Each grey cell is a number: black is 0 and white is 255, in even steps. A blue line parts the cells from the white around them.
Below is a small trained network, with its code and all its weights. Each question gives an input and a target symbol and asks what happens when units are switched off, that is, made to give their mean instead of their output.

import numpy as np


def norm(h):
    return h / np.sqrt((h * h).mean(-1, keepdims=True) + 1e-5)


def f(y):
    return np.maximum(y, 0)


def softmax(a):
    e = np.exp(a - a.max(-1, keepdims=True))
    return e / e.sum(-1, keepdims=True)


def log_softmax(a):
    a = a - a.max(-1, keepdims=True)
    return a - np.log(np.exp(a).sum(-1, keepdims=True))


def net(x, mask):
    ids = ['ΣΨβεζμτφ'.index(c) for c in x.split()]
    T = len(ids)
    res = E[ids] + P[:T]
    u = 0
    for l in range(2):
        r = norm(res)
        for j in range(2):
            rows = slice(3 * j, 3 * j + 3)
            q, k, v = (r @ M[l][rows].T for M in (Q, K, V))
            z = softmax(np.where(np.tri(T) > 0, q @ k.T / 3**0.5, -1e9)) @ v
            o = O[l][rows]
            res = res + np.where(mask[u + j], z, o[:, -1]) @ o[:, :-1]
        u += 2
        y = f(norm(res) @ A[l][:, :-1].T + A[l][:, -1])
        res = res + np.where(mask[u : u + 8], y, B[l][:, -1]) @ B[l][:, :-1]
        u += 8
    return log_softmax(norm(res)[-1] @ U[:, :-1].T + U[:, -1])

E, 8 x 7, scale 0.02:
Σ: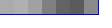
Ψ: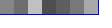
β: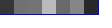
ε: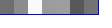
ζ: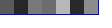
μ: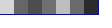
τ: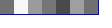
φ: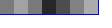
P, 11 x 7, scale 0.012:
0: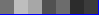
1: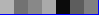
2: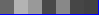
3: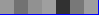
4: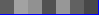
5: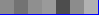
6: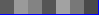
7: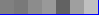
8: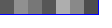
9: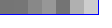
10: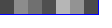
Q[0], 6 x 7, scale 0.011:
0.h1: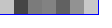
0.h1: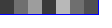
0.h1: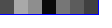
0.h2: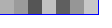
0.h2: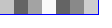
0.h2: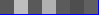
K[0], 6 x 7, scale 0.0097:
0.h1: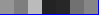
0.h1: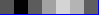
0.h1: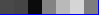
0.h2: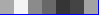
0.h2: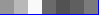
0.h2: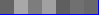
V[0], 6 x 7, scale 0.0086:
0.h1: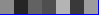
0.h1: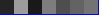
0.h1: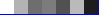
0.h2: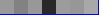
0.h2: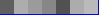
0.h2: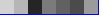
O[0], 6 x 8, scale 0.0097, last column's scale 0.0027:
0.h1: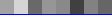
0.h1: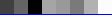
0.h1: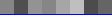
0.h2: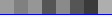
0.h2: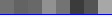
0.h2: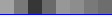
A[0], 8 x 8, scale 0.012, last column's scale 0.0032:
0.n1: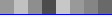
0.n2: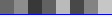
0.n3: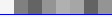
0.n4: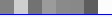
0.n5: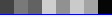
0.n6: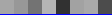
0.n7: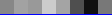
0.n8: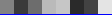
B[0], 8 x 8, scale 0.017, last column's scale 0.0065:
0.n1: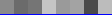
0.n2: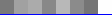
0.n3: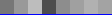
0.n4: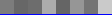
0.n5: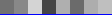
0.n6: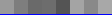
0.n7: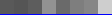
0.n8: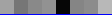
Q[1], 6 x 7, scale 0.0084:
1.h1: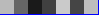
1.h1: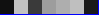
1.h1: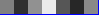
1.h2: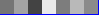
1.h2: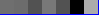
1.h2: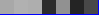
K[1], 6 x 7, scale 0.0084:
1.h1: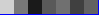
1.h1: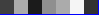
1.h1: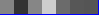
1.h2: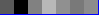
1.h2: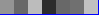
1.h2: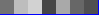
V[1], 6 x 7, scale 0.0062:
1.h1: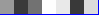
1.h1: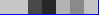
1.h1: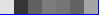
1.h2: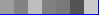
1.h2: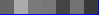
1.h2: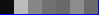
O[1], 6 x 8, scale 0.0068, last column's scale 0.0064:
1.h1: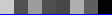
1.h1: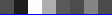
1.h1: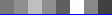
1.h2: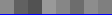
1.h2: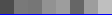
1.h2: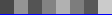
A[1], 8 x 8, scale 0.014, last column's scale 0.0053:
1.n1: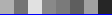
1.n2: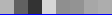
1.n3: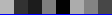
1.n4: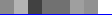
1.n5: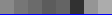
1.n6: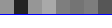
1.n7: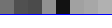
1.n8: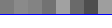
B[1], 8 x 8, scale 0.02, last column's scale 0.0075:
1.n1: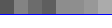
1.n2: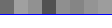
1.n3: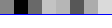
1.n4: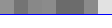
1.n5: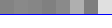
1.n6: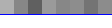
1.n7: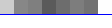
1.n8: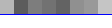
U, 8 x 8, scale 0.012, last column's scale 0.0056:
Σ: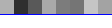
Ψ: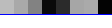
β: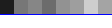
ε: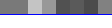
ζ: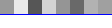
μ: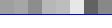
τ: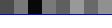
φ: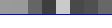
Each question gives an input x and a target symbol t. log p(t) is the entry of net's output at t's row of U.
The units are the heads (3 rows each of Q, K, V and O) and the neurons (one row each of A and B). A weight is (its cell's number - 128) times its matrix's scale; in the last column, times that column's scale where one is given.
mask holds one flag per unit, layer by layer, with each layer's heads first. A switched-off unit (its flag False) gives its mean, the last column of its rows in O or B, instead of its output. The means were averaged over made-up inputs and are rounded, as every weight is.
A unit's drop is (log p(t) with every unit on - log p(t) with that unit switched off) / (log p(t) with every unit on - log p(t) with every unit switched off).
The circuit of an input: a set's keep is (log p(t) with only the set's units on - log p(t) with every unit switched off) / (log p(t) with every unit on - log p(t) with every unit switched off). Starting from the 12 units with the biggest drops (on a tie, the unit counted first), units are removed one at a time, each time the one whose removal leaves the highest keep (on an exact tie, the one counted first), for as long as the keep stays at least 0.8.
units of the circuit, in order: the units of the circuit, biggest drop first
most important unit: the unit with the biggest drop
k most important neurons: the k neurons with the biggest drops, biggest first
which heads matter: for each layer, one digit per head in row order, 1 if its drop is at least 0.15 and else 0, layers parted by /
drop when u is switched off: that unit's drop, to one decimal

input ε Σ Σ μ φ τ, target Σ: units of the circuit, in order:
0.n6; 1.n3
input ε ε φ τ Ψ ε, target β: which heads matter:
10 / 00
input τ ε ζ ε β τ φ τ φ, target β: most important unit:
0.h1
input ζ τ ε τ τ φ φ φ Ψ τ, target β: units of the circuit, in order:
0.n5; 0.h1
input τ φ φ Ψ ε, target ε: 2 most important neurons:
1.n3; 1.n7
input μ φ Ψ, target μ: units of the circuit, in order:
0.n1; 0.h2
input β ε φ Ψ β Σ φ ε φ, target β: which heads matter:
00 / 00
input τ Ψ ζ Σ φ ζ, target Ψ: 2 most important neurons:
0.n8; 0.n2
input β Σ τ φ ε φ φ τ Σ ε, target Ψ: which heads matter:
11 / 10
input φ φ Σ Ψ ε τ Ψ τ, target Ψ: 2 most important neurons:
0.n6; 0.n2
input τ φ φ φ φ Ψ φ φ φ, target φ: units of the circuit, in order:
0.n2; 0.h2
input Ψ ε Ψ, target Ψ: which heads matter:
00 / 10
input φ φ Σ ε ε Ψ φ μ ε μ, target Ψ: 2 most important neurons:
0.n3; 0.n8
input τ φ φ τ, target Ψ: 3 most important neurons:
0.n5; 0.n6; 0.n2
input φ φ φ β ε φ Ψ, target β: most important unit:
0.n5
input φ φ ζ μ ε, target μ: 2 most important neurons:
0.n1; 1.n2
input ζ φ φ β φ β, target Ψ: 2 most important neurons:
0.n5; 0.n8
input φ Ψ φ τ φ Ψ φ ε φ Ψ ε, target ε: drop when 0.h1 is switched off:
2.1
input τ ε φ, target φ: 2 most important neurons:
1.n3; 0.n2
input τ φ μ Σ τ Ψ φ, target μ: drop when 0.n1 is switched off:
0.3
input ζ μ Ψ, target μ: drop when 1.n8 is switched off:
0.0
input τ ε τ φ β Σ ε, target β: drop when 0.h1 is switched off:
0.1
